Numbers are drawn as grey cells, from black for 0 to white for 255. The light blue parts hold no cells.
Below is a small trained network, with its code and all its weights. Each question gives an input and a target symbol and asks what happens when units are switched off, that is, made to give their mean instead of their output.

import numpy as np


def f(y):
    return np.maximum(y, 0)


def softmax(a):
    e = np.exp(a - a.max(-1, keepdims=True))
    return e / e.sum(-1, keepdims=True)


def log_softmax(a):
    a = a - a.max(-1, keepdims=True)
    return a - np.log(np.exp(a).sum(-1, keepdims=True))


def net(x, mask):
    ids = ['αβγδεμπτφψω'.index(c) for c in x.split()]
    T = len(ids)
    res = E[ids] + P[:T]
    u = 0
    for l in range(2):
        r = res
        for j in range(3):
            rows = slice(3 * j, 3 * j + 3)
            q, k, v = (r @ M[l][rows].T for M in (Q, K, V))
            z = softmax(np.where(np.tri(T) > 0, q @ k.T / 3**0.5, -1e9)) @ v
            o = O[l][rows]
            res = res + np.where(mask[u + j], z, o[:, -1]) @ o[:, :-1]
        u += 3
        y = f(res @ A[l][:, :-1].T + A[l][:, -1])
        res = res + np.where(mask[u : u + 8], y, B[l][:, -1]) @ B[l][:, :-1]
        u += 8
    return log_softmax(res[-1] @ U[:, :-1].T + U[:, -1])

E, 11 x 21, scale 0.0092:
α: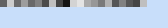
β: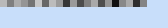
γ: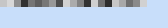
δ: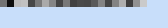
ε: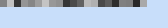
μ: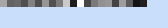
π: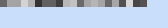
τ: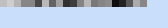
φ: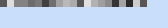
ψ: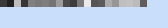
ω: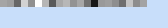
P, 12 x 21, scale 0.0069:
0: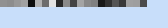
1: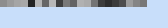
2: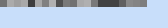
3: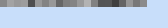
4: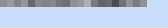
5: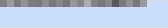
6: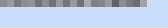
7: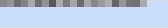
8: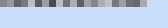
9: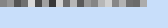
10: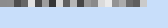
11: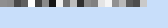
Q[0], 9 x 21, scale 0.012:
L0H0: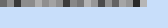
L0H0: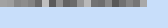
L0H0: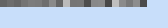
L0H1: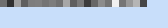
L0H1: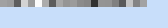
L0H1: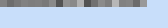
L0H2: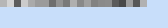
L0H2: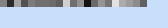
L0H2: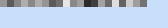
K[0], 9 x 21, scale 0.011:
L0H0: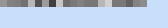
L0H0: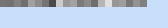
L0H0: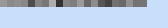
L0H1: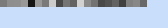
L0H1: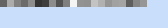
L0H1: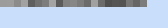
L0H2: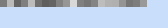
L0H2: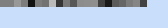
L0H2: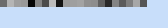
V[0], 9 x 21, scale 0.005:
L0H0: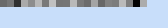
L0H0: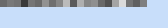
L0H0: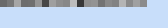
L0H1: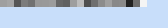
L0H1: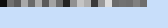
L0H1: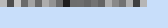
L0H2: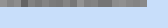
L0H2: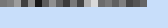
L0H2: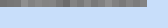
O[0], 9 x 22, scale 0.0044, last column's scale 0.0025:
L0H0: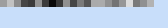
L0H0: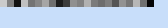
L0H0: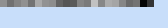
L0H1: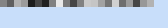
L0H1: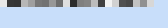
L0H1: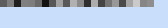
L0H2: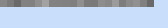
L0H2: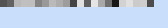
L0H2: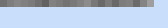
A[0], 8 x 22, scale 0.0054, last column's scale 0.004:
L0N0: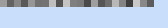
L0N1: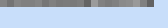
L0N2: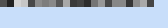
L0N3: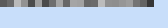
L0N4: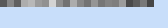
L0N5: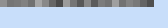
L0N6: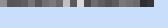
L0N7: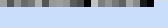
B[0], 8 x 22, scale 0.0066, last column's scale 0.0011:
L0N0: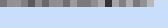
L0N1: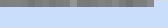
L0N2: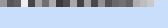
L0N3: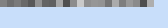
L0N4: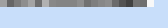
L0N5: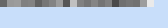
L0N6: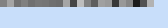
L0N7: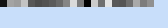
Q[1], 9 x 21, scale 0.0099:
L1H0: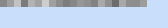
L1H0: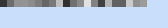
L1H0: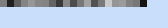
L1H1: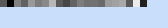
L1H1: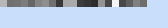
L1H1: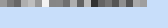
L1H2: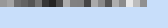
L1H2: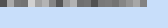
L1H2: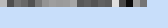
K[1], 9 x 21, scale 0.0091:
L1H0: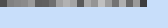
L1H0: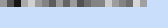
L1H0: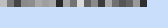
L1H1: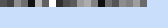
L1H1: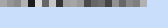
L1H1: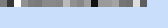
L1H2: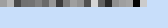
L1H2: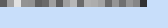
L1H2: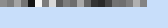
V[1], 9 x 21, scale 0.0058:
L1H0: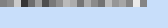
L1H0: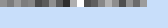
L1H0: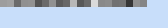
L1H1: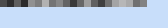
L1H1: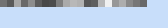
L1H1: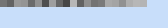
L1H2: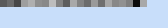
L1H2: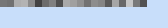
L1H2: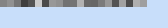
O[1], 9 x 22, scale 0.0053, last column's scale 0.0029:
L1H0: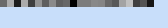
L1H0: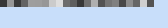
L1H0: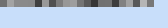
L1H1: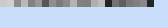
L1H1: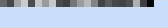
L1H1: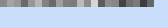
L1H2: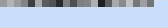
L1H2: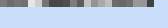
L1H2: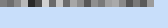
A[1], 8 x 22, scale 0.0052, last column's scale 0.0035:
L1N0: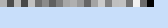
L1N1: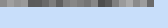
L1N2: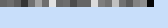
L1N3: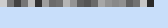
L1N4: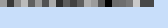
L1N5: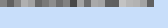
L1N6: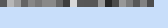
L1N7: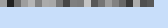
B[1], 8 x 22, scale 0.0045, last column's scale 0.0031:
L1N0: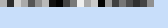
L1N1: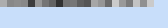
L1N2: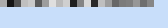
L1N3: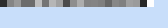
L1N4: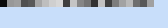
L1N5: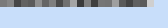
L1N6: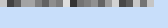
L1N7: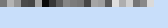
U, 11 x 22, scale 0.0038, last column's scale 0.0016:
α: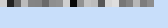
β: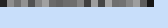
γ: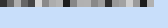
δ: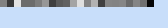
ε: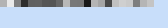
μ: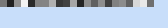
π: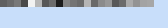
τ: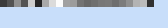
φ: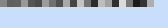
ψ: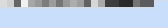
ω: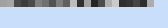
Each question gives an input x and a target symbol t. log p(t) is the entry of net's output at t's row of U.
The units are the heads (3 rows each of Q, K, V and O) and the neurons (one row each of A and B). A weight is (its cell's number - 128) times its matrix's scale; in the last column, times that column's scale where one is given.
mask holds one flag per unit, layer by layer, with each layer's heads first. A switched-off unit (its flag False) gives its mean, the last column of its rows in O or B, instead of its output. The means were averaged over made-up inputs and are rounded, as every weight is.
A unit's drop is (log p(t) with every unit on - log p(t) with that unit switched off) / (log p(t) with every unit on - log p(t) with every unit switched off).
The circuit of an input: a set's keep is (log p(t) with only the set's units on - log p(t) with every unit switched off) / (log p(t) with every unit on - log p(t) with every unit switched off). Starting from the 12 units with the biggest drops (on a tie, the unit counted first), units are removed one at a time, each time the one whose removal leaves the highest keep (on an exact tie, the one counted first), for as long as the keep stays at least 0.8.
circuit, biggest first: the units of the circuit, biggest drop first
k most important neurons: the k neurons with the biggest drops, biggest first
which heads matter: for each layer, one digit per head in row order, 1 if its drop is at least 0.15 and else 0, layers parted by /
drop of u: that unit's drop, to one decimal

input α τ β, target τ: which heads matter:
100 / 010
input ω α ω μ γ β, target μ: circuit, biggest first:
(L1H1; L0N6)
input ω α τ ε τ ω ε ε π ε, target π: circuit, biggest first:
(L1H2; L0H1)
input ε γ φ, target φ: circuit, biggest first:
(L1H0; L0H1; L1H1)
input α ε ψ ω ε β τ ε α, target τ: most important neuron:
(L0N4)
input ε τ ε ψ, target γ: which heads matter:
000 / 110
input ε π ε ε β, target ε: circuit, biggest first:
(L1H1; L0H0)
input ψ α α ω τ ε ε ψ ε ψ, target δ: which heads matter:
111 / 100
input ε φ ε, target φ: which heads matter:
010 / 100
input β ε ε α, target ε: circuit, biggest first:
(L1H1; L0H0)
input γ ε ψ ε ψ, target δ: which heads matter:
110 / 100
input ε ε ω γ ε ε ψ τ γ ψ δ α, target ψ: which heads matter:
000 / 010
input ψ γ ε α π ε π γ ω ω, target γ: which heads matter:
010 / 110
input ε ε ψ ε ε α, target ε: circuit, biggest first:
(L1H1; L0H0; L1H2)
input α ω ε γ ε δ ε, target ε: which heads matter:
000 / 011
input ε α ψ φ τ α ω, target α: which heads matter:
010 / 000
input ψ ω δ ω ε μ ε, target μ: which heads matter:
000 / 010
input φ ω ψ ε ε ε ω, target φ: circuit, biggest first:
(L0H1; L1H0)
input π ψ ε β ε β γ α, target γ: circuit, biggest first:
(L0H1; L0N3)
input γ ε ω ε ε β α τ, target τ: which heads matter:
100 / 000
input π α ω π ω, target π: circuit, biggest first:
(L1H2)
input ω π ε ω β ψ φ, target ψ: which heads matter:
110 / 010
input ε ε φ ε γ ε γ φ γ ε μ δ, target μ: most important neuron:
(L0N2)
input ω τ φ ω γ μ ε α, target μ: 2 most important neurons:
(L0N6; L1N1)
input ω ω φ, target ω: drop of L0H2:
1.1
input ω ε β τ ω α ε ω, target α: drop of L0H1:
0.7
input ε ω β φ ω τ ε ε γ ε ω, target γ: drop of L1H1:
0.2
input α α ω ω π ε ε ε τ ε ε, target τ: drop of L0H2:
0.1
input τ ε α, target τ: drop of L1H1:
0.2
